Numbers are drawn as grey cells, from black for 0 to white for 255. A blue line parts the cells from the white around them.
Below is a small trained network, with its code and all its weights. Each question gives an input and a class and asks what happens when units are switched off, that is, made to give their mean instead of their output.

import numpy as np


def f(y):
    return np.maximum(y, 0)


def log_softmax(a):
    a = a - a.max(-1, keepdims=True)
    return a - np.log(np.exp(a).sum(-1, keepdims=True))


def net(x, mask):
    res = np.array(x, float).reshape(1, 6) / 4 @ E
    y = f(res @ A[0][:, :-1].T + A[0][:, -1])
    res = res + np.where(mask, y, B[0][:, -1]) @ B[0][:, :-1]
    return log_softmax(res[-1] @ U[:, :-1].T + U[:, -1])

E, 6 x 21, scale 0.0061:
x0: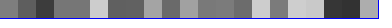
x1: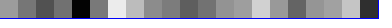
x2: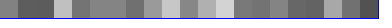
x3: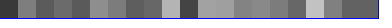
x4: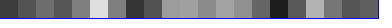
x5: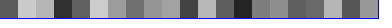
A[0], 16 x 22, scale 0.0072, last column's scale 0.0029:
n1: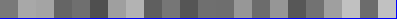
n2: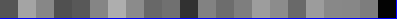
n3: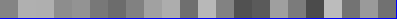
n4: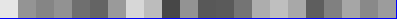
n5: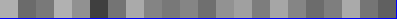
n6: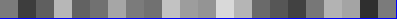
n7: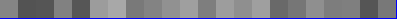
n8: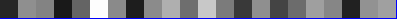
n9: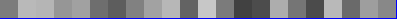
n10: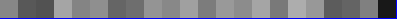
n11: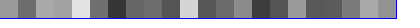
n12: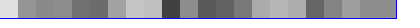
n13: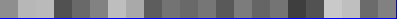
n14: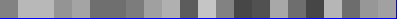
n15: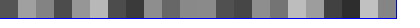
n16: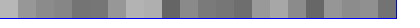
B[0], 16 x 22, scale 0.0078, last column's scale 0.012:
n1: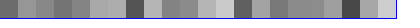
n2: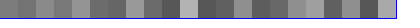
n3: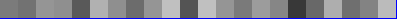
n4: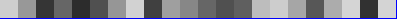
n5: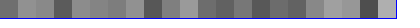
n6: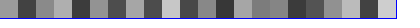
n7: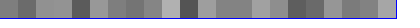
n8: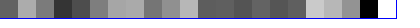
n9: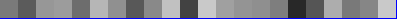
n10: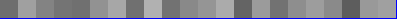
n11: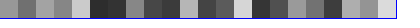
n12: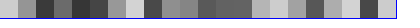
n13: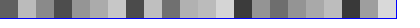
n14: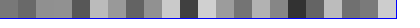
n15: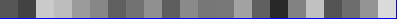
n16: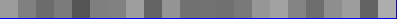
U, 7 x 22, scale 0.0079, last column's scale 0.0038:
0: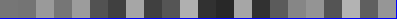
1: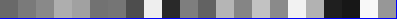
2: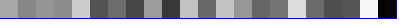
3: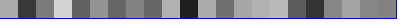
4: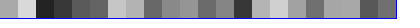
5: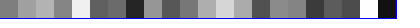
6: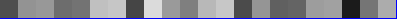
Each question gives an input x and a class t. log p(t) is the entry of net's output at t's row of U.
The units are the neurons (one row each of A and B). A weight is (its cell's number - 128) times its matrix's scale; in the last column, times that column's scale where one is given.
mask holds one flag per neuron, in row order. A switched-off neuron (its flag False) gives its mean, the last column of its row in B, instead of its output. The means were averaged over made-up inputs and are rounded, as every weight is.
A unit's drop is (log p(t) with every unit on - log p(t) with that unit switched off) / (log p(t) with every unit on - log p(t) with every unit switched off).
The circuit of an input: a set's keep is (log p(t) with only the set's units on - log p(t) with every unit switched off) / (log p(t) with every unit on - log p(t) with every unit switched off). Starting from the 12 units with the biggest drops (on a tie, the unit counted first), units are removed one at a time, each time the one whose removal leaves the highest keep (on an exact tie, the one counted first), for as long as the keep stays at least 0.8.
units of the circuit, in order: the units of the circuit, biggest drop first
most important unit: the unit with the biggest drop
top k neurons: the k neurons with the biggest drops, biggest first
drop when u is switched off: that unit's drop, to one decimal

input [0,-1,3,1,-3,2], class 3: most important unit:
n13
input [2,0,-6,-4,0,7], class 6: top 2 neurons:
[n15, n11]
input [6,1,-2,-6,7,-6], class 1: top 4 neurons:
[n8, n10, n6, n4]
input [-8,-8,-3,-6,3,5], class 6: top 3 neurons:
[n14, n3, n13]
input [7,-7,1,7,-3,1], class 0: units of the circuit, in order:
[n13, n15]
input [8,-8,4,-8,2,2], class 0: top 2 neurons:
[n11, n8]
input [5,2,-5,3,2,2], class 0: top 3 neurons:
[n13, n1, n14]
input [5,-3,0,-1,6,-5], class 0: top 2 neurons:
[n11, n13]
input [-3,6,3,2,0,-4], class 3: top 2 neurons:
[n6, n8]
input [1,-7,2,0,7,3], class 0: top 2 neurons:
[n11, n13]
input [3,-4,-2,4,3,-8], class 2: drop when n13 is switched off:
-0.1
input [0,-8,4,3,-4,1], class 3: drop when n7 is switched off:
-0.1
